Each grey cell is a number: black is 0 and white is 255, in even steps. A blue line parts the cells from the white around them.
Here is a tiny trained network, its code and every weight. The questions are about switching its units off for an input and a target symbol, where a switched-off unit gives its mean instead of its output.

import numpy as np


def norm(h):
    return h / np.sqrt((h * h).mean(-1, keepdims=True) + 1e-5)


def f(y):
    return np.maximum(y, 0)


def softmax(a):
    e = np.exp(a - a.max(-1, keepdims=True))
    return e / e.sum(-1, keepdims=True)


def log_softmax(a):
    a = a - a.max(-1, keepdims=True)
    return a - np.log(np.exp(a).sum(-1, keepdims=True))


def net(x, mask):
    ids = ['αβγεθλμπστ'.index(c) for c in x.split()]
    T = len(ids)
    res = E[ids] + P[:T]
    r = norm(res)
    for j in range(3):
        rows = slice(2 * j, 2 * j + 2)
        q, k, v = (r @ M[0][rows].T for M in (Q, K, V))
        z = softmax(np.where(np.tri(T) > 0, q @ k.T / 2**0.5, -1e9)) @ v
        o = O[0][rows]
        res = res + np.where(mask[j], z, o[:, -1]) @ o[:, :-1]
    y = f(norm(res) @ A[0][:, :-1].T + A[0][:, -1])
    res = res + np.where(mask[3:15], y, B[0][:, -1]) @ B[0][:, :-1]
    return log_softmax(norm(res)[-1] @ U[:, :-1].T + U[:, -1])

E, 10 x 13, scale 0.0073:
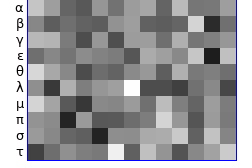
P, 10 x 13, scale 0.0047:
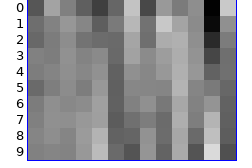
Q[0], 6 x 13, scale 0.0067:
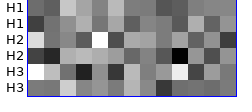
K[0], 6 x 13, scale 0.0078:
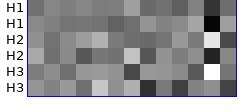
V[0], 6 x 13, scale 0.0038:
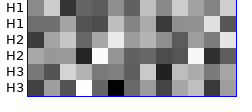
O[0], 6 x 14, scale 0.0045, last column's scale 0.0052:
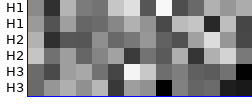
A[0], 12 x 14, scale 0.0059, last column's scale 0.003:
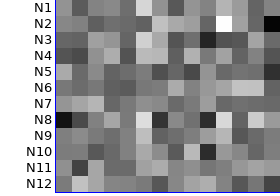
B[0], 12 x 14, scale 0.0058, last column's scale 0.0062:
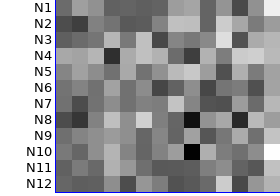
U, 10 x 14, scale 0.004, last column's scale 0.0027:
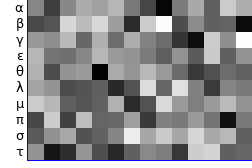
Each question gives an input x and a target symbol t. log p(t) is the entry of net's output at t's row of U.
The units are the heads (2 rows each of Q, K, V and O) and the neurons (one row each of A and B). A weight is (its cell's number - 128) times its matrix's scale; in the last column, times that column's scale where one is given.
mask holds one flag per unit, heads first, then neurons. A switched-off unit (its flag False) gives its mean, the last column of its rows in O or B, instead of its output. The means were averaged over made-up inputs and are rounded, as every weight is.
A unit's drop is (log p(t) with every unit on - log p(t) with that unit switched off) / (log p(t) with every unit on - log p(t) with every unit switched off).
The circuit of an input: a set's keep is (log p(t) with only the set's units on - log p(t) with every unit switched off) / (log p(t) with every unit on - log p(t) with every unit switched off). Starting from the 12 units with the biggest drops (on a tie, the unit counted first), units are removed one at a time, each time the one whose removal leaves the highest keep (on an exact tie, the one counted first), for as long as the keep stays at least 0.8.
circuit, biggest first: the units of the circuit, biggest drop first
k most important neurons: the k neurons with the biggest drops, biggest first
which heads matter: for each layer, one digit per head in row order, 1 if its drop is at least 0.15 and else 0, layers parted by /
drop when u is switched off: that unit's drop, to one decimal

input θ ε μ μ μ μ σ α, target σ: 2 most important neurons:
[N4; N2]
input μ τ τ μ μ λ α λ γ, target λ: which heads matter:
101
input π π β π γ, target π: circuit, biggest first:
[H2; H3]
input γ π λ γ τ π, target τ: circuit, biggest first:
[H2]
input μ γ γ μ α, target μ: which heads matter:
000
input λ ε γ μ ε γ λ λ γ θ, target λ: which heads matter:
101
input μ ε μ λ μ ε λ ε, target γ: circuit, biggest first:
[H3; H1; H2; N3]
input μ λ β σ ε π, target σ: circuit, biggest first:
[H1; H2; N4]
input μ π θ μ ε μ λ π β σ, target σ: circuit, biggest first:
[H2; N4; H1]
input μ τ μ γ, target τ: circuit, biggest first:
[H2; N6]
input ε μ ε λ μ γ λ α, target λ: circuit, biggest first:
[H3; H1; N10]
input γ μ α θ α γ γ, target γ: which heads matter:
101
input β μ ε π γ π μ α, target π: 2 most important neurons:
[N12; N4]
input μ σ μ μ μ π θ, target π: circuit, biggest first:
[H2]
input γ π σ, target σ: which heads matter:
010
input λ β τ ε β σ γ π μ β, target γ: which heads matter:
011
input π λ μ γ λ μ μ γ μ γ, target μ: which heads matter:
000
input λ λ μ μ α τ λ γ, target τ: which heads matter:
011
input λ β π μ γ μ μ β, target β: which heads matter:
011
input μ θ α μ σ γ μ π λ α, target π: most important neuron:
[N10]
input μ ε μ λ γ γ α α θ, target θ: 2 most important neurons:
[N7; N10]
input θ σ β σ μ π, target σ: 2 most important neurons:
[N4; N11]
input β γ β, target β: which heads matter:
111
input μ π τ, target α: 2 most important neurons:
[N8; N10]
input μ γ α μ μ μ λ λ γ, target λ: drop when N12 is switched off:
0.2
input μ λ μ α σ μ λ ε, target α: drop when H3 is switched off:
0.1
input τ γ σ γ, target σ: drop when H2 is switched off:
0.2
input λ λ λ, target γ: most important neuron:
[N5]
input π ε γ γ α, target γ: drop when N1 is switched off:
0.0
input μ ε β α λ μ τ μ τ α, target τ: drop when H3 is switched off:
0.1
